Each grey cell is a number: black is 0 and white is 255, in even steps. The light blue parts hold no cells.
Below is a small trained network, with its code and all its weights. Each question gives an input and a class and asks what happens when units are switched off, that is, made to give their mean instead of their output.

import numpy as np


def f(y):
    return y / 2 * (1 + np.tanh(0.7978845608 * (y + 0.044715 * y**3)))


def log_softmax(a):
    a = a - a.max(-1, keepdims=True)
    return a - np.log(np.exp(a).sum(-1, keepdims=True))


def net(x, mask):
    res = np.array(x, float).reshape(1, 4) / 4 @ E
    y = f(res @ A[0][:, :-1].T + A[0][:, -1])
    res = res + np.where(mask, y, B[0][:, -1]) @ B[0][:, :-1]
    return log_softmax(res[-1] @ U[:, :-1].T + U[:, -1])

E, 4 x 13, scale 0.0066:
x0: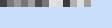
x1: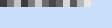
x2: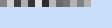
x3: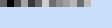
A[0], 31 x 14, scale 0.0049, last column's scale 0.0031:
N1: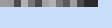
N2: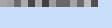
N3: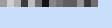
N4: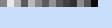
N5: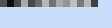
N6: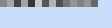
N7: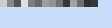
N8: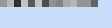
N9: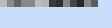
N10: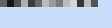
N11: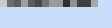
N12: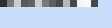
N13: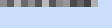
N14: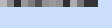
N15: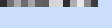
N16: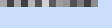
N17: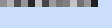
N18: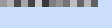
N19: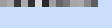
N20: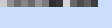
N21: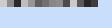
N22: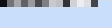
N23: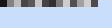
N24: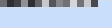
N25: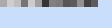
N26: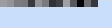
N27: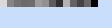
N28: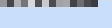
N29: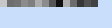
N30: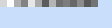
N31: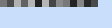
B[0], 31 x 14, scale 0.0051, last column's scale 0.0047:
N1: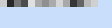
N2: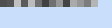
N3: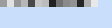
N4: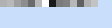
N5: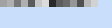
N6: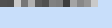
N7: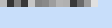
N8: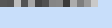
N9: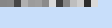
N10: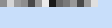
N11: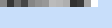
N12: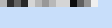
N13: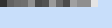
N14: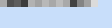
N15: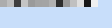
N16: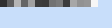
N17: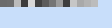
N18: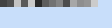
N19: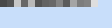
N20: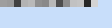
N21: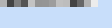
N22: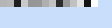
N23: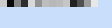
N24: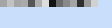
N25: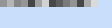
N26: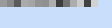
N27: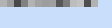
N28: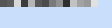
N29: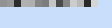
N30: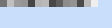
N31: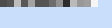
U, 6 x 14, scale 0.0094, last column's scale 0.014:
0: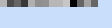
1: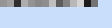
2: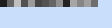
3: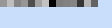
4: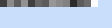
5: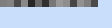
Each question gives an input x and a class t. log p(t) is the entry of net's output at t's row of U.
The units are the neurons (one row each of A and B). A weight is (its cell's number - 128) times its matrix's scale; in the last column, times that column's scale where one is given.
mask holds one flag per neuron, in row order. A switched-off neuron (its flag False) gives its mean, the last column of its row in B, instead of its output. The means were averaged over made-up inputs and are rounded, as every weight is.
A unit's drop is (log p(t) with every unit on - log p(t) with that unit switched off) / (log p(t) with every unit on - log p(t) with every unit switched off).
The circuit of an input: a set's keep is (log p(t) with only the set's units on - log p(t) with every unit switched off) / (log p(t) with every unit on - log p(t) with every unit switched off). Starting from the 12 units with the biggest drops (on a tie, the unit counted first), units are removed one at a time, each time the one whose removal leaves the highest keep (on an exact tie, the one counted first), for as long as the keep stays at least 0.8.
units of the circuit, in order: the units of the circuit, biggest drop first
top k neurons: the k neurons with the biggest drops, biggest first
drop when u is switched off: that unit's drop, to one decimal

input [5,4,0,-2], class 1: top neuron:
N22
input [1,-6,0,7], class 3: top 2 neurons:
N10, N24
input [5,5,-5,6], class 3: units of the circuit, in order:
N5, N24
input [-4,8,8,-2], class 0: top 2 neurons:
N12, N23
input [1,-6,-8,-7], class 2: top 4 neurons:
N31, N16, N28, N13
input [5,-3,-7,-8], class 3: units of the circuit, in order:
N3, N4
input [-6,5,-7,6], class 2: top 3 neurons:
N28, N16, N31
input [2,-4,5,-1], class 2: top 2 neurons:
N12, N23
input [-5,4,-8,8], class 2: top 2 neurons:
N28, N16
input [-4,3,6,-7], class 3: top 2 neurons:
N3, N30
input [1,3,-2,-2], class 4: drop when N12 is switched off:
-0.1
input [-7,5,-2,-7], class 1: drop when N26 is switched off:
0.2
